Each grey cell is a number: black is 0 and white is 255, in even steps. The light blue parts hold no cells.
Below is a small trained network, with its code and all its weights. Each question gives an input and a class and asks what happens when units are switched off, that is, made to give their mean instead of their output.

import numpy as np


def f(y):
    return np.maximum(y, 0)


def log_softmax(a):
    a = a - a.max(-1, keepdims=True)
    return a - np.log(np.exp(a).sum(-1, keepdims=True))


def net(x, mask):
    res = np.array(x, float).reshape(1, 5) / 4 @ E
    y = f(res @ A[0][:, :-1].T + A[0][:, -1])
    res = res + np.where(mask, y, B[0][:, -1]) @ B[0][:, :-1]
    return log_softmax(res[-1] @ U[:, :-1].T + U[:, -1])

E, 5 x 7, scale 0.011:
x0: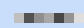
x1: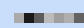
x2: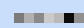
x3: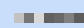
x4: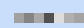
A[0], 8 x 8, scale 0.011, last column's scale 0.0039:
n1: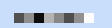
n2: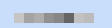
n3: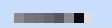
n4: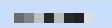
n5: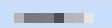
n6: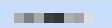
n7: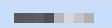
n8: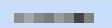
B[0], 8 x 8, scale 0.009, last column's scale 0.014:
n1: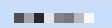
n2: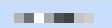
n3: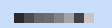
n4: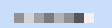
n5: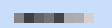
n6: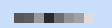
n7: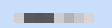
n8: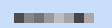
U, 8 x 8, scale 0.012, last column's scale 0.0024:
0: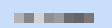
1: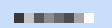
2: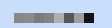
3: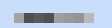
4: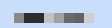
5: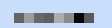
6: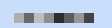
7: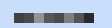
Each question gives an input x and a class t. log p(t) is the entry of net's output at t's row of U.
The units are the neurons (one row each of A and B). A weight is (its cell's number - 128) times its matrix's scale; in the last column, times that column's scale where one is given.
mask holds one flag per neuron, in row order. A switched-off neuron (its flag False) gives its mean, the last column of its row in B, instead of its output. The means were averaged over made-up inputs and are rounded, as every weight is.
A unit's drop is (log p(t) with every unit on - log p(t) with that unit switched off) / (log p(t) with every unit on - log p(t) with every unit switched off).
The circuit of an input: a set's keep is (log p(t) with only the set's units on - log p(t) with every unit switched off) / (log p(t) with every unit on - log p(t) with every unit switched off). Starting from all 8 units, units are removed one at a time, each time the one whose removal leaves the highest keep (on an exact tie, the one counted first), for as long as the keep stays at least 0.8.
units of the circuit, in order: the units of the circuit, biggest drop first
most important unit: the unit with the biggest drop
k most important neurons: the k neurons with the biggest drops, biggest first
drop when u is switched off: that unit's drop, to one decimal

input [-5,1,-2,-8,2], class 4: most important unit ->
n7
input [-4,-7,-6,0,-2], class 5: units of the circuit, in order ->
[n4; n2]
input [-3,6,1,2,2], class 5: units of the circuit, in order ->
[n1; n2; n5]
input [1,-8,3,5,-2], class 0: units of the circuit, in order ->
[n4; n1]
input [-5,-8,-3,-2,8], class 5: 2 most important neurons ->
[n4; n2]
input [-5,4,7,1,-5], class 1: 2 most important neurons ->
[n1; n7]
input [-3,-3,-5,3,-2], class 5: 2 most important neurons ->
[n2; n4]
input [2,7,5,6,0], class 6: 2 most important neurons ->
[n4; n2]
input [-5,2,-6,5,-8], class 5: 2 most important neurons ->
[n2; n5]
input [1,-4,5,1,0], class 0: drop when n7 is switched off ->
-0.1
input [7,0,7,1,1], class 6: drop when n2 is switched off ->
0.1
